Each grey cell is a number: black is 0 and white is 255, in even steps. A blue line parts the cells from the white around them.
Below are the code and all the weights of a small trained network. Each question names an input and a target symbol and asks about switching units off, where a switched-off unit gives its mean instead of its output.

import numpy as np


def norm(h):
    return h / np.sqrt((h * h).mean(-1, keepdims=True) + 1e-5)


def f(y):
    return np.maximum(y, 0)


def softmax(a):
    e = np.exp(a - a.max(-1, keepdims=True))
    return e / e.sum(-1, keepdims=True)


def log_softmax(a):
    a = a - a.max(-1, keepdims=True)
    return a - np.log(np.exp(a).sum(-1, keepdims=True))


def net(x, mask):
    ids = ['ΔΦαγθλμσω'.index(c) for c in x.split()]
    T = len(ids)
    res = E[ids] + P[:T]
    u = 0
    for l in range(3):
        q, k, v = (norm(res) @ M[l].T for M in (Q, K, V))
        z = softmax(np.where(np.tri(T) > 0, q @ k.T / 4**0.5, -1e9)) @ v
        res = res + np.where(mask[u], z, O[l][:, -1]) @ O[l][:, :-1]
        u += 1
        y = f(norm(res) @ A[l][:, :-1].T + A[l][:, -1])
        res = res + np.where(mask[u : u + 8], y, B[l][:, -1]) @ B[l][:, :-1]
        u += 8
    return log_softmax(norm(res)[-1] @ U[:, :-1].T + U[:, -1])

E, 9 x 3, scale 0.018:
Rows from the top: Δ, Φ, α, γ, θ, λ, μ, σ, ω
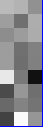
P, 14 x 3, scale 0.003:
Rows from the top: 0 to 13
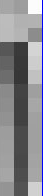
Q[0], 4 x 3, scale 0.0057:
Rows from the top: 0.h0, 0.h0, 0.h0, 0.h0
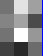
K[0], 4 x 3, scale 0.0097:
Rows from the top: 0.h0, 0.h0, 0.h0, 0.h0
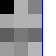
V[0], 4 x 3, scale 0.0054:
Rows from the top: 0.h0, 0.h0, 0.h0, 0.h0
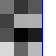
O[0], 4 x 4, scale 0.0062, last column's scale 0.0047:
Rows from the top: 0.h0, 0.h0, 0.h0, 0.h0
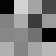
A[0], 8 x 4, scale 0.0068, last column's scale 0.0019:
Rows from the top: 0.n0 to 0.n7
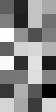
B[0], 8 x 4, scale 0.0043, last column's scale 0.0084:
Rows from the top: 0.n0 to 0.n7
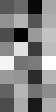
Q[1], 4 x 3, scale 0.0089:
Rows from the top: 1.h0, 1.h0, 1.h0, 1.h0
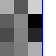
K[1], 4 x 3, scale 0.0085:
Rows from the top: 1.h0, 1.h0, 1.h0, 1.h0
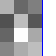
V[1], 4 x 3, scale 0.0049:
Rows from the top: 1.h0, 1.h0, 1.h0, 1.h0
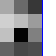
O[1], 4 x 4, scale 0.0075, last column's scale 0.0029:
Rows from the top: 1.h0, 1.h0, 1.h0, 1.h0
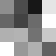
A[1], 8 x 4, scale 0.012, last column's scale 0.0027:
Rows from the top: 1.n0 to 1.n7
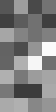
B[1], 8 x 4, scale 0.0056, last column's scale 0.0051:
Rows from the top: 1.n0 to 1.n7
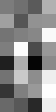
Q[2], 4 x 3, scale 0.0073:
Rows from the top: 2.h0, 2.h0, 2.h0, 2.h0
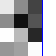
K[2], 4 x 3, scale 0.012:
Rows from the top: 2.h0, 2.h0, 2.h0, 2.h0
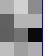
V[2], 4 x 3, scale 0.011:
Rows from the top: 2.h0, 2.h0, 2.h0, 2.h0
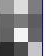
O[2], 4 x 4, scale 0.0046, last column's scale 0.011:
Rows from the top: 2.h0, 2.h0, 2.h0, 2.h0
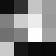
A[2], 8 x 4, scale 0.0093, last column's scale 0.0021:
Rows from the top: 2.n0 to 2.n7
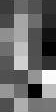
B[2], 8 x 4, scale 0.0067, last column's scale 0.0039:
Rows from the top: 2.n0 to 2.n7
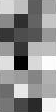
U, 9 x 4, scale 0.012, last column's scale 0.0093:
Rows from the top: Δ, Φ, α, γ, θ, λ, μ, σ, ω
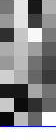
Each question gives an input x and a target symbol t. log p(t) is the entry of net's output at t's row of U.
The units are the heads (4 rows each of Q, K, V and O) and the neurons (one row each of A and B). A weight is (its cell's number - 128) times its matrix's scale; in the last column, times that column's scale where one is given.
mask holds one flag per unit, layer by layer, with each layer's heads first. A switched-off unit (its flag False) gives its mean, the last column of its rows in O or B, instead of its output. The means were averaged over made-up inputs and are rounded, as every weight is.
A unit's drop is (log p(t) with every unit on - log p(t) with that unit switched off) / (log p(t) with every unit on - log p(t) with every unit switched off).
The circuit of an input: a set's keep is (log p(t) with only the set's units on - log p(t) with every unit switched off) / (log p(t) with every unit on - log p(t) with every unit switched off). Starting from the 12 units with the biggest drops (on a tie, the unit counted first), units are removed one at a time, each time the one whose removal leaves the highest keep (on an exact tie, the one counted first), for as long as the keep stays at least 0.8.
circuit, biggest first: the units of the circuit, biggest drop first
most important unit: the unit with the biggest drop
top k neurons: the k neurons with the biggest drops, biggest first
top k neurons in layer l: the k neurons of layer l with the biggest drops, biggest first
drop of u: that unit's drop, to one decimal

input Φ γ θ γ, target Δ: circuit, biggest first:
(2.h0; 2.n6)
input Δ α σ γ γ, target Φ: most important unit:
0.h0
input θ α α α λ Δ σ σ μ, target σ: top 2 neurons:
(1.n6; 1.n5)
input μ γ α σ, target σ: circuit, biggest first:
(2.n0; 2.n4)
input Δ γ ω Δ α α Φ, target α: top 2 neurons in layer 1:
(1.n5; 1.n6)
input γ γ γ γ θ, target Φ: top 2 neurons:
(0.n4; 2.n6)
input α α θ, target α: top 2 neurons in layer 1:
(1.n5; 1.n7)
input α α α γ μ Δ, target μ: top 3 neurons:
(0.n7; 0.n4; 0.n2)
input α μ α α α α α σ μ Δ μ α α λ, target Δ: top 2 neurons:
(2.n6; 0.n7)
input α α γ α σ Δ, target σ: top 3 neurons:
(0.n7; 1.n6; 1.n7)
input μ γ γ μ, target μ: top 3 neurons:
(2.n4; 0.n4; 1.n7)
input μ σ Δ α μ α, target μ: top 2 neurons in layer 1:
(1.n7; 1.n5)
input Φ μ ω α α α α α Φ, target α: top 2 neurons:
(2.n4; 1.n6)
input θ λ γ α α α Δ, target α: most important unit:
2.h0
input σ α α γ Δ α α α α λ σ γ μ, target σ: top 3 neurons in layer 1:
(1.n5; 1.n6; 1.n0)
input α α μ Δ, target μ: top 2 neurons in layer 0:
(0.n7; 0.n2)
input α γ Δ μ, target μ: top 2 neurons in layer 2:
(2.n4; 2.n1)
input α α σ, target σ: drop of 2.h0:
0.3
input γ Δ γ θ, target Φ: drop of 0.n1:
0.2
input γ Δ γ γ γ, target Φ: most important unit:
0.n4
